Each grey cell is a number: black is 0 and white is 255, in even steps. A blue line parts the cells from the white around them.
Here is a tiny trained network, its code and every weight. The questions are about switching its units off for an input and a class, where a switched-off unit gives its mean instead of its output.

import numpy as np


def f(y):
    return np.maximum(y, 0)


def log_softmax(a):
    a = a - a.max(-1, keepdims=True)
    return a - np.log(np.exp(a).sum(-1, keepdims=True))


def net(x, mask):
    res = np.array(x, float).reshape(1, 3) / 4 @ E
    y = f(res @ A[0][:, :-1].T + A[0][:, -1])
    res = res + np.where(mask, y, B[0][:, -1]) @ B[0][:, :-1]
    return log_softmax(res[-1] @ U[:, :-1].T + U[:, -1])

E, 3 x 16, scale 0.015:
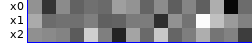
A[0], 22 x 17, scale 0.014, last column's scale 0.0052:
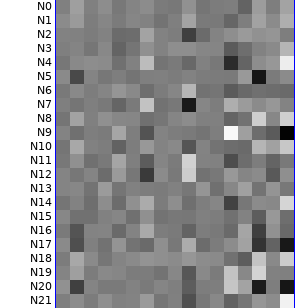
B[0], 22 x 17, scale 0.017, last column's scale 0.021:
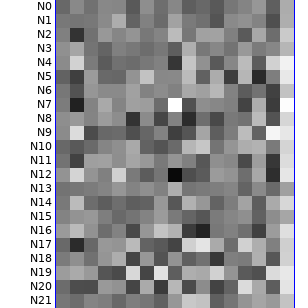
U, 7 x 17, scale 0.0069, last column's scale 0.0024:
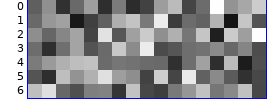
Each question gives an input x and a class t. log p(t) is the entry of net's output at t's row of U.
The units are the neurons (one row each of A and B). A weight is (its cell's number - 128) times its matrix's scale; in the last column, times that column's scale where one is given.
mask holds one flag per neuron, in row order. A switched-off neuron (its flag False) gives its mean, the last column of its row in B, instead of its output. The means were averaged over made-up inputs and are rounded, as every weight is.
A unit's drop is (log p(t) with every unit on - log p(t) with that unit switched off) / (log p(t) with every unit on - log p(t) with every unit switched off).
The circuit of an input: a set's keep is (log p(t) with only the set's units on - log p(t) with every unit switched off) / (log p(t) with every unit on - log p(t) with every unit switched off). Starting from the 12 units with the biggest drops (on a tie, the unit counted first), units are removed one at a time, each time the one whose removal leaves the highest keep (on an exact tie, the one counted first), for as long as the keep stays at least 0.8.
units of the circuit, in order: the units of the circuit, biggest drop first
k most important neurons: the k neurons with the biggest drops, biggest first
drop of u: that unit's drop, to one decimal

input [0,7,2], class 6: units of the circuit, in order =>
N19
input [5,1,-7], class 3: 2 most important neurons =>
N7, N19
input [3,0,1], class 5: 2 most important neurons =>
N9, N4
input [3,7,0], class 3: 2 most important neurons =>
N7, N4
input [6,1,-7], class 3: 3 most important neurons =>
N7, N20, N19
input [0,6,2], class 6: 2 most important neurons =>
N19, N9
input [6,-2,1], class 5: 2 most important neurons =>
N17, N9
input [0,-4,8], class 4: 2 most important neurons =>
N12, N5
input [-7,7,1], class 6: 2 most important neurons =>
N9, N19
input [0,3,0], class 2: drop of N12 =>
0.1
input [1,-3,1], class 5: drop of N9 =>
0.3
